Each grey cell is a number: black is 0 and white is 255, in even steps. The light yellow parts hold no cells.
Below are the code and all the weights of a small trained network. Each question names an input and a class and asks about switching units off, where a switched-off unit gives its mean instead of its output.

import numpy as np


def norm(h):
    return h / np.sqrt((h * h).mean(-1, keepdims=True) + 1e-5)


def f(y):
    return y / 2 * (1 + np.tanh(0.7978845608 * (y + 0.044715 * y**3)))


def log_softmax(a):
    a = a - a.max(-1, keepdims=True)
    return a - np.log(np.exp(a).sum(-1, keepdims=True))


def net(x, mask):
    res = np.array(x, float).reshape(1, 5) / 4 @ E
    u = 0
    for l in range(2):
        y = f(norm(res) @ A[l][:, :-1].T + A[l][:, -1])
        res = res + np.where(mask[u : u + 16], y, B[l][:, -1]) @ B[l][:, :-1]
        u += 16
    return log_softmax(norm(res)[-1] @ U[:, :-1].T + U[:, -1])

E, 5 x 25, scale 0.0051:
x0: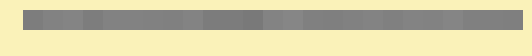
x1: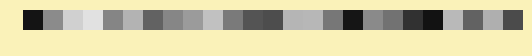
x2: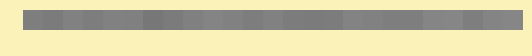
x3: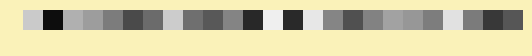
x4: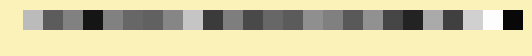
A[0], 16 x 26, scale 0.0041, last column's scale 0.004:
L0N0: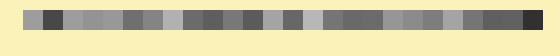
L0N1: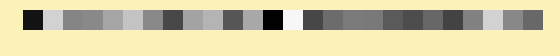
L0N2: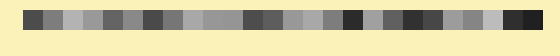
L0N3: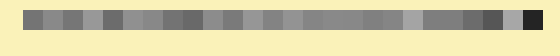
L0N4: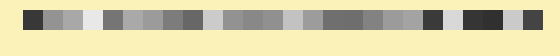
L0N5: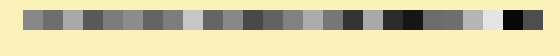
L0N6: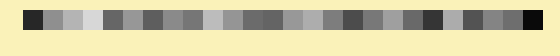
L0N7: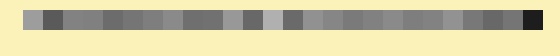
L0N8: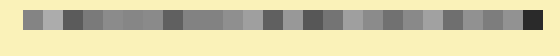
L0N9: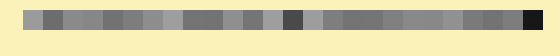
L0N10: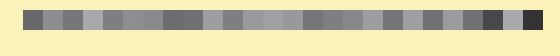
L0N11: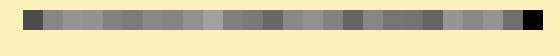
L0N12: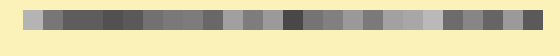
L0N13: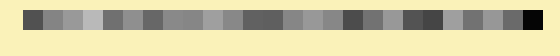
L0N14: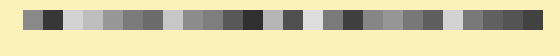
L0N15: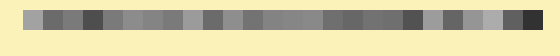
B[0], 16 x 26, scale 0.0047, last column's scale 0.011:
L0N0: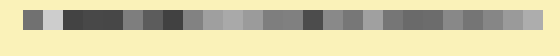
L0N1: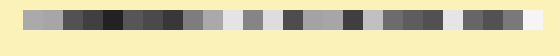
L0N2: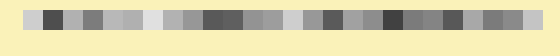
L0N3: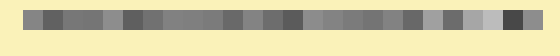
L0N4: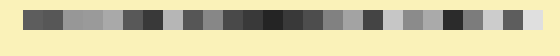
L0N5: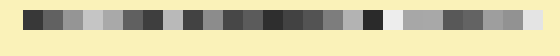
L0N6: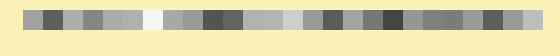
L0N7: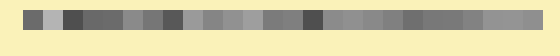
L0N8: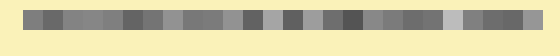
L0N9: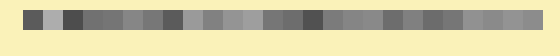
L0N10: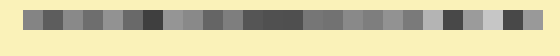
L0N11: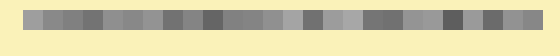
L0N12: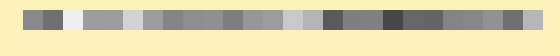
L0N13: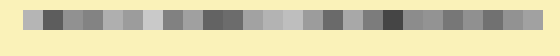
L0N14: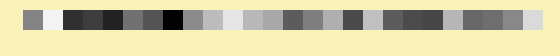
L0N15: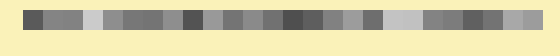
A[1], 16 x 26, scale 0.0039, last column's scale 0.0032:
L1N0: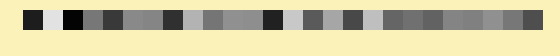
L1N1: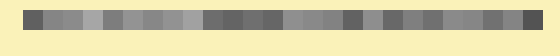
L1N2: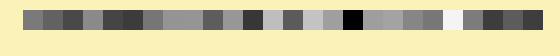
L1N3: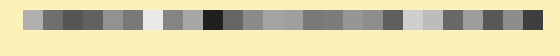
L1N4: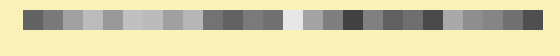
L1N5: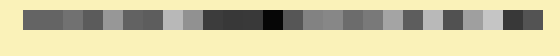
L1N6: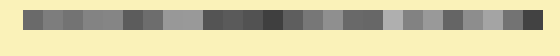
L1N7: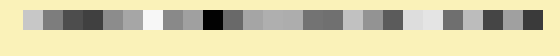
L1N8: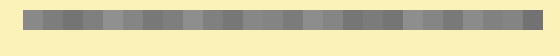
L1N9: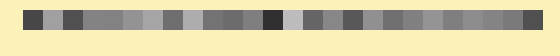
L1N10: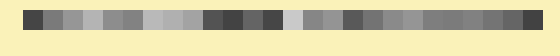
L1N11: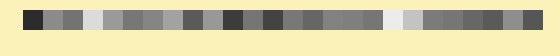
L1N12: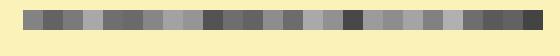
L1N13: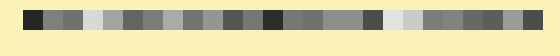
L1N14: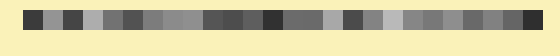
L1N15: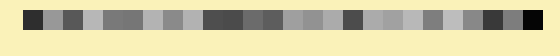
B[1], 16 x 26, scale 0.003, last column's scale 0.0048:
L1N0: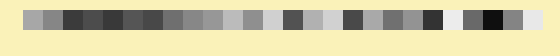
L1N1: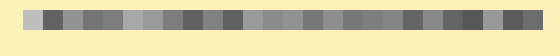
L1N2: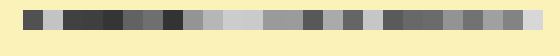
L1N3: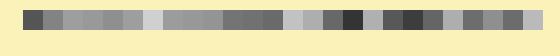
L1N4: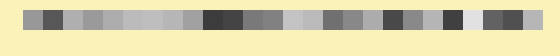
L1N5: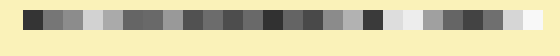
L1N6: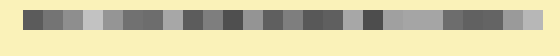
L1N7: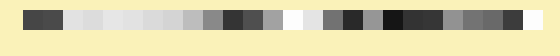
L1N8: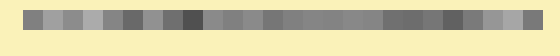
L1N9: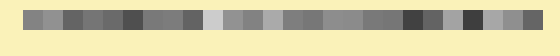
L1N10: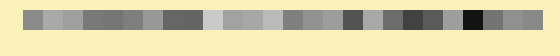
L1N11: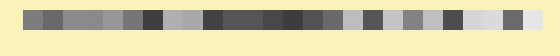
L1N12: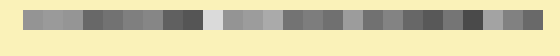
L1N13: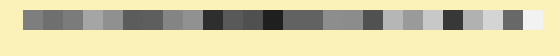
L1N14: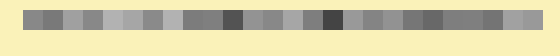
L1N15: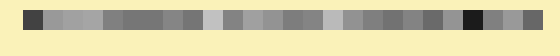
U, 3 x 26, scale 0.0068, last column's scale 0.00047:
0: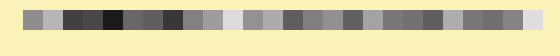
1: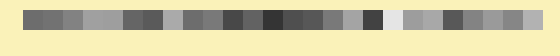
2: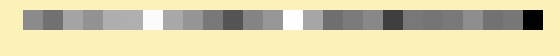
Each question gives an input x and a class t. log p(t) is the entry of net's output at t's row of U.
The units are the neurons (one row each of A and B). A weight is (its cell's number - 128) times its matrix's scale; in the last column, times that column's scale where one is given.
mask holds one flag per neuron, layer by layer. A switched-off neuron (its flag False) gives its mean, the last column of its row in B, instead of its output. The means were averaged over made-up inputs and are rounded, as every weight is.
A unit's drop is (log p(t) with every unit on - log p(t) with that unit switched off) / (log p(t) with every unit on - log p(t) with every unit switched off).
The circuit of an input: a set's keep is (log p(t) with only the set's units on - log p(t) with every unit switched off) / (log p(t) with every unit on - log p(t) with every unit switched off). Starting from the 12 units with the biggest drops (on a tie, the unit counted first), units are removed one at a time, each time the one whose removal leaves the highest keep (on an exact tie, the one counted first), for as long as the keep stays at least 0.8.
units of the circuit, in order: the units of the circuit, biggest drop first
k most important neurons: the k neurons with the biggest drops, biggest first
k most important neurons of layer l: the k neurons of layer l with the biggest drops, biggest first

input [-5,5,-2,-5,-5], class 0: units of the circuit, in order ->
L0N1
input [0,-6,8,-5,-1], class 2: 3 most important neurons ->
L0N14, L1N7, L0N0
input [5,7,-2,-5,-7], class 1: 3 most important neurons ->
L0N4, L0N14, L0N12
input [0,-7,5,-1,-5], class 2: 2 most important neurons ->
L0N5, L0N4
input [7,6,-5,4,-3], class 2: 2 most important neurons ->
L0N6, L0N1
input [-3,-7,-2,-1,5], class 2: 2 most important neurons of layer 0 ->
L0N4, L0N5
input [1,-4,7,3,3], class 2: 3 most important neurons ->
L0N1, L0N4, L0N14
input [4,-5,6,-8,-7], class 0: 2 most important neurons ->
L0N5, L0N1
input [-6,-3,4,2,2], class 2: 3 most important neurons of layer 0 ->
L0N1, L0N4, L0N14
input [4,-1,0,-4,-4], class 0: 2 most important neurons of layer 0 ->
L0N1, L0N5
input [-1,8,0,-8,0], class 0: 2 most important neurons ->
L0N1, L0N12
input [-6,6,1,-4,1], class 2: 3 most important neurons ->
L0N2, L0N14, L0N6
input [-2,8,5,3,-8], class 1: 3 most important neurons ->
L0N4, L0N12, L1N11
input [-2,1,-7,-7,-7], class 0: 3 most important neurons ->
L0N1, L0N5, L1N0
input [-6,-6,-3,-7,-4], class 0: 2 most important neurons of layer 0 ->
L0N2, L0N6
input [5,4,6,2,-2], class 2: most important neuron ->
L0N6
